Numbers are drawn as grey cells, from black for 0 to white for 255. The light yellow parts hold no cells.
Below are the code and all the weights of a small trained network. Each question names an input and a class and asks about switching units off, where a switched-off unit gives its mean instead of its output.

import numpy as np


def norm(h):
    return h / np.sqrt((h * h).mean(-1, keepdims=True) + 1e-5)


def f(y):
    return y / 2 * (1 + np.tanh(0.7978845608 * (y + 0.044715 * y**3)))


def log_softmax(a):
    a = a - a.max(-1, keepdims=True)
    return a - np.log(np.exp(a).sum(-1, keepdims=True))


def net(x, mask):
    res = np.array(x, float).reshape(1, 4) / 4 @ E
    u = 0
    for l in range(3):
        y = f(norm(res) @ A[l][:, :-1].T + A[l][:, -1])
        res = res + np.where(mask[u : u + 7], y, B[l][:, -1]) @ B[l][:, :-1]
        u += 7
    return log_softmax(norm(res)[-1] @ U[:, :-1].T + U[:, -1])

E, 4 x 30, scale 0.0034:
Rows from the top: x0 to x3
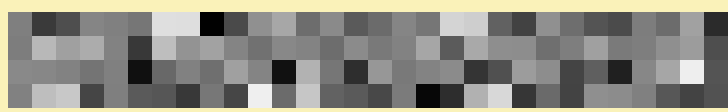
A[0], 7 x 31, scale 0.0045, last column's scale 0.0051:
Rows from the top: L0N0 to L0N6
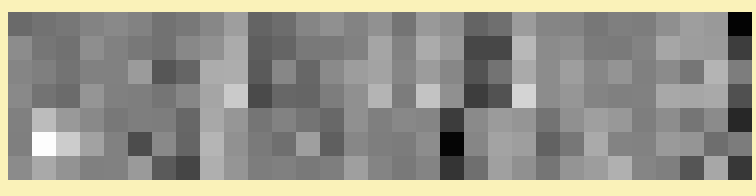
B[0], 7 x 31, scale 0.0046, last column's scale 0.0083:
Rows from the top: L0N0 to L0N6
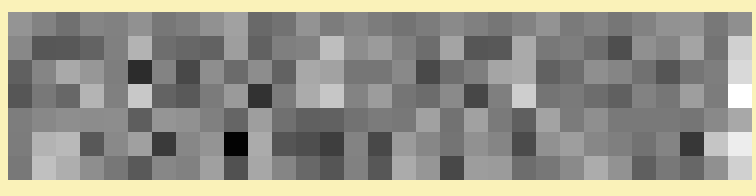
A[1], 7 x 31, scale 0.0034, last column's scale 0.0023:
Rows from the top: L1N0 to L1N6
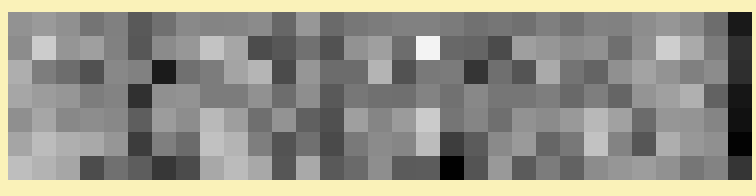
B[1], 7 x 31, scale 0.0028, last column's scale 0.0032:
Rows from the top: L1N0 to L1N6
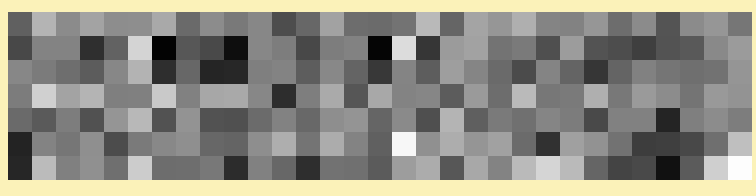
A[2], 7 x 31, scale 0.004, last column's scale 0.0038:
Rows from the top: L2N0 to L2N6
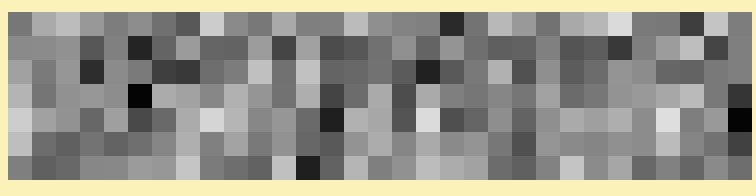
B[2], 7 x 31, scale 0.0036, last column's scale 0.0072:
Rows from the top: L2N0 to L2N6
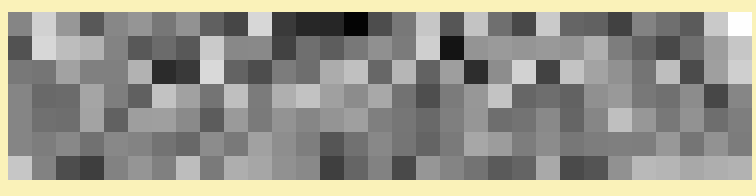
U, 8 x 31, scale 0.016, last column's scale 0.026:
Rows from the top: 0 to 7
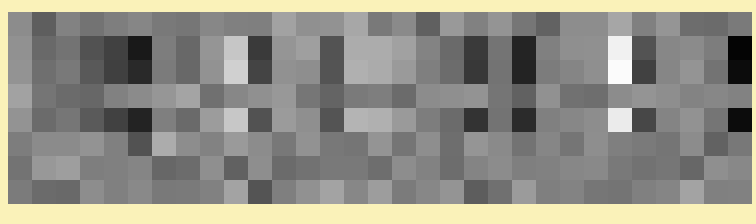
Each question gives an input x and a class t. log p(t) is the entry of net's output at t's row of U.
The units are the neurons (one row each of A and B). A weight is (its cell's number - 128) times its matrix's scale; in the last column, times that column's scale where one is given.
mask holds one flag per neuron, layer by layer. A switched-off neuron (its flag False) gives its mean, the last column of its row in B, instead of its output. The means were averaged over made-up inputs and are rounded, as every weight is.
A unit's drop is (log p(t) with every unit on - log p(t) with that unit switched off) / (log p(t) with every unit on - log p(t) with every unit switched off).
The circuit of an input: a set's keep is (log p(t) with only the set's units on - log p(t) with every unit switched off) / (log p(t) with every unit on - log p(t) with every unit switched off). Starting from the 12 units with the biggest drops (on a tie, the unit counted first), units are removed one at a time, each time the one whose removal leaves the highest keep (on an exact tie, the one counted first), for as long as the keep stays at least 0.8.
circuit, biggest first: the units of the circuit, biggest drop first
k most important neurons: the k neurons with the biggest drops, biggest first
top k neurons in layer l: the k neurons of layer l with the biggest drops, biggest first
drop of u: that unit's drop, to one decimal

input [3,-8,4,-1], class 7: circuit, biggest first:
L0N5
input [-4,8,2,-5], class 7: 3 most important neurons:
L0N3, L0N1, L0N6
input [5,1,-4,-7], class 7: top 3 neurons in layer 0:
L0N5, L0N6, L0N4
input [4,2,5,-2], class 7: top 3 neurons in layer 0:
L0N5, L0N6, L0N2
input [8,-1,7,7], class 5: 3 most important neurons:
L0N5, L2N3, L1N3
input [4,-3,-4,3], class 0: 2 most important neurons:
L2N0, L2N2
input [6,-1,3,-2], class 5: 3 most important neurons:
L0N3, L2N1, L0N5
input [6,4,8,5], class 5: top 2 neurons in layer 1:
L1N3, L1N1
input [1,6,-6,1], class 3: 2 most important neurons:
L0N2, L2N6
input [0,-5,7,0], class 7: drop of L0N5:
0.2
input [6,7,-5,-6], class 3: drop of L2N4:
0.0
